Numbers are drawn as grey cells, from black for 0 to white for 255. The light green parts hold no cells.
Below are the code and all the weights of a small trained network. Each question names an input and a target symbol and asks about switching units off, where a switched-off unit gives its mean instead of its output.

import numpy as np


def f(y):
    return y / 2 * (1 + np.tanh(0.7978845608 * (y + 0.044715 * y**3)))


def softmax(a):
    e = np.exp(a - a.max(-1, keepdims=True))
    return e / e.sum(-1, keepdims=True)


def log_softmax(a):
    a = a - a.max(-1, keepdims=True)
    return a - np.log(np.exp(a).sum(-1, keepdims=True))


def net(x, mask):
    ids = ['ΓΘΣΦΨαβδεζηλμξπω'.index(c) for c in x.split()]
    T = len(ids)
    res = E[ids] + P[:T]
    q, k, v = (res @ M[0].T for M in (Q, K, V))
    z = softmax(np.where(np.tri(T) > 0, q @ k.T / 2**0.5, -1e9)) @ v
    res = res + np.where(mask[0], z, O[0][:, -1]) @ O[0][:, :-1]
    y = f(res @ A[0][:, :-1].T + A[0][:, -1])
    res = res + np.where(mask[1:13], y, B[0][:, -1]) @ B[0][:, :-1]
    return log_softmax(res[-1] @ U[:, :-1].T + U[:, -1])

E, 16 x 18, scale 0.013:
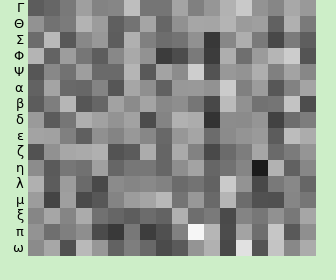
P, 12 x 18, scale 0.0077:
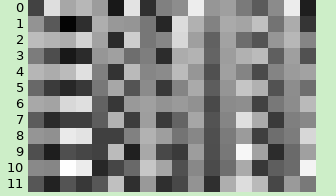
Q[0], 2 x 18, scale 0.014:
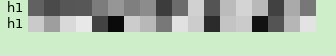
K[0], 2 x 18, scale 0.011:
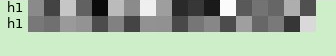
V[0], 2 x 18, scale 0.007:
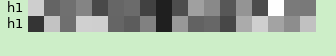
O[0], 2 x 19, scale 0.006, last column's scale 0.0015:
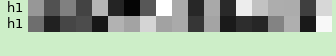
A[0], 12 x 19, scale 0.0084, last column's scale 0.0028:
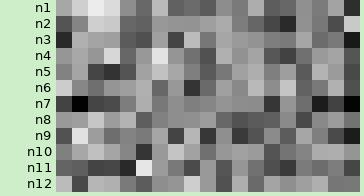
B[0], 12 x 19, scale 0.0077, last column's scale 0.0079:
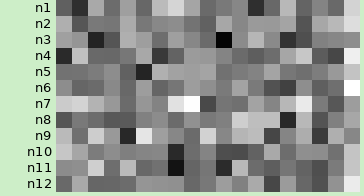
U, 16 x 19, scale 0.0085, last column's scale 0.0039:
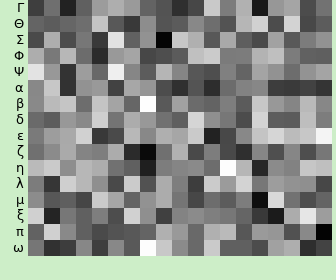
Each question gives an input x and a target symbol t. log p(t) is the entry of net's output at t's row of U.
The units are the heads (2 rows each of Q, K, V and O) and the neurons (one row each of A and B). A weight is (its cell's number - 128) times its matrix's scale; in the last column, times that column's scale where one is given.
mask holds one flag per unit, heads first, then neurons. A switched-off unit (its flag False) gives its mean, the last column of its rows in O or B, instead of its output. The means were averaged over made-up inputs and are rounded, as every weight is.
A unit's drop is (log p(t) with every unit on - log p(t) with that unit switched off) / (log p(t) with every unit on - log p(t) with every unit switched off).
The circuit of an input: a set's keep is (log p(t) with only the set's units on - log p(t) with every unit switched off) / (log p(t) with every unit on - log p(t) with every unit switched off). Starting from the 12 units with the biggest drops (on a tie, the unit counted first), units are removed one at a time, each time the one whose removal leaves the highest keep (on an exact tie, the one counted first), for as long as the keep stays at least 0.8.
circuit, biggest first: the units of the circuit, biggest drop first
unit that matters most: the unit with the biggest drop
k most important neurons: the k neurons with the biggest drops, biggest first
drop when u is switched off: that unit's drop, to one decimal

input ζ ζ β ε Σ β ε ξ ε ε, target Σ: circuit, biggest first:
[h1; n6]
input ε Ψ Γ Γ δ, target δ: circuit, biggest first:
[n1; h1]
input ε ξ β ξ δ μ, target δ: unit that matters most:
h1
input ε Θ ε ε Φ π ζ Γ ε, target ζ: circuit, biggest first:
[h1; n4; n11]
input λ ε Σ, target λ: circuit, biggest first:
[n1; h1; n8]
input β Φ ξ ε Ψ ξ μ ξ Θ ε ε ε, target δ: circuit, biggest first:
[n1; h1]
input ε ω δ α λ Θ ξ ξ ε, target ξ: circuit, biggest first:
[h1; n4; n7]
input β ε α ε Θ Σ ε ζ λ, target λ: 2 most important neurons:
[n1; n8]
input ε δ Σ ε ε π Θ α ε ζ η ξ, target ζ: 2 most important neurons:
[n11; n2]
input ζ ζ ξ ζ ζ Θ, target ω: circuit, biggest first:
[n7; h1]
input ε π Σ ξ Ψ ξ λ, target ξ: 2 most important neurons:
[n4; n2]
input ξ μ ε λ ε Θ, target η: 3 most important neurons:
[n1; n6; n4]
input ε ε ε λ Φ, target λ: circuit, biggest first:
[h1; n1; n8]
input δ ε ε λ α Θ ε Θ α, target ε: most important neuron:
[n4]
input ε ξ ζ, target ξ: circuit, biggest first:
[n2; h1]
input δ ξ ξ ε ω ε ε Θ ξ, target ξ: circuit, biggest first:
[n4; n2; h1]
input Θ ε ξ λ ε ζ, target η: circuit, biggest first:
[h1; n8]
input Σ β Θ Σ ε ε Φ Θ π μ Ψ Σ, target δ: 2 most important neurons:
[n1; n10]
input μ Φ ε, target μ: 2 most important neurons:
[n1; n6]
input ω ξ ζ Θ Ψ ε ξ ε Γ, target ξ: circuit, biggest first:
[h1; n4; n2; n12]
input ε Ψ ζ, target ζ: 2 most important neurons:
[n11; n4]
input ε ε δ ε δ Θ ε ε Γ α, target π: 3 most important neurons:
[n11; n7; n5]
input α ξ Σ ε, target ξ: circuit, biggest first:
[n4]
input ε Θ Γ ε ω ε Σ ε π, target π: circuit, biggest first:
[h1; n12]
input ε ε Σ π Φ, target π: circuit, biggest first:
[h1; n12]
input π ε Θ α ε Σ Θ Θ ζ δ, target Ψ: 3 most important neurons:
[n7; n1; n8]
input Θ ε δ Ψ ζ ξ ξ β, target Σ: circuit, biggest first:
[h1]
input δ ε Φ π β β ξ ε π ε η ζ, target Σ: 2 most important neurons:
[n6; n2]
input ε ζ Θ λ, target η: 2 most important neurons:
[n1; n4]
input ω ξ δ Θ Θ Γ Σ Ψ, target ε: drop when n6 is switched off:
0.2
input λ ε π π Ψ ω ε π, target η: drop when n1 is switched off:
0.1
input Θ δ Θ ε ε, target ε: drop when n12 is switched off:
0.1
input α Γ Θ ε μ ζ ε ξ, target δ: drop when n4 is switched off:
0.0
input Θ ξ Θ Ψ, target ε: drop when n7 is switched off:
0.3
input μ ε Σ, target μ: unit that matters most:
n1
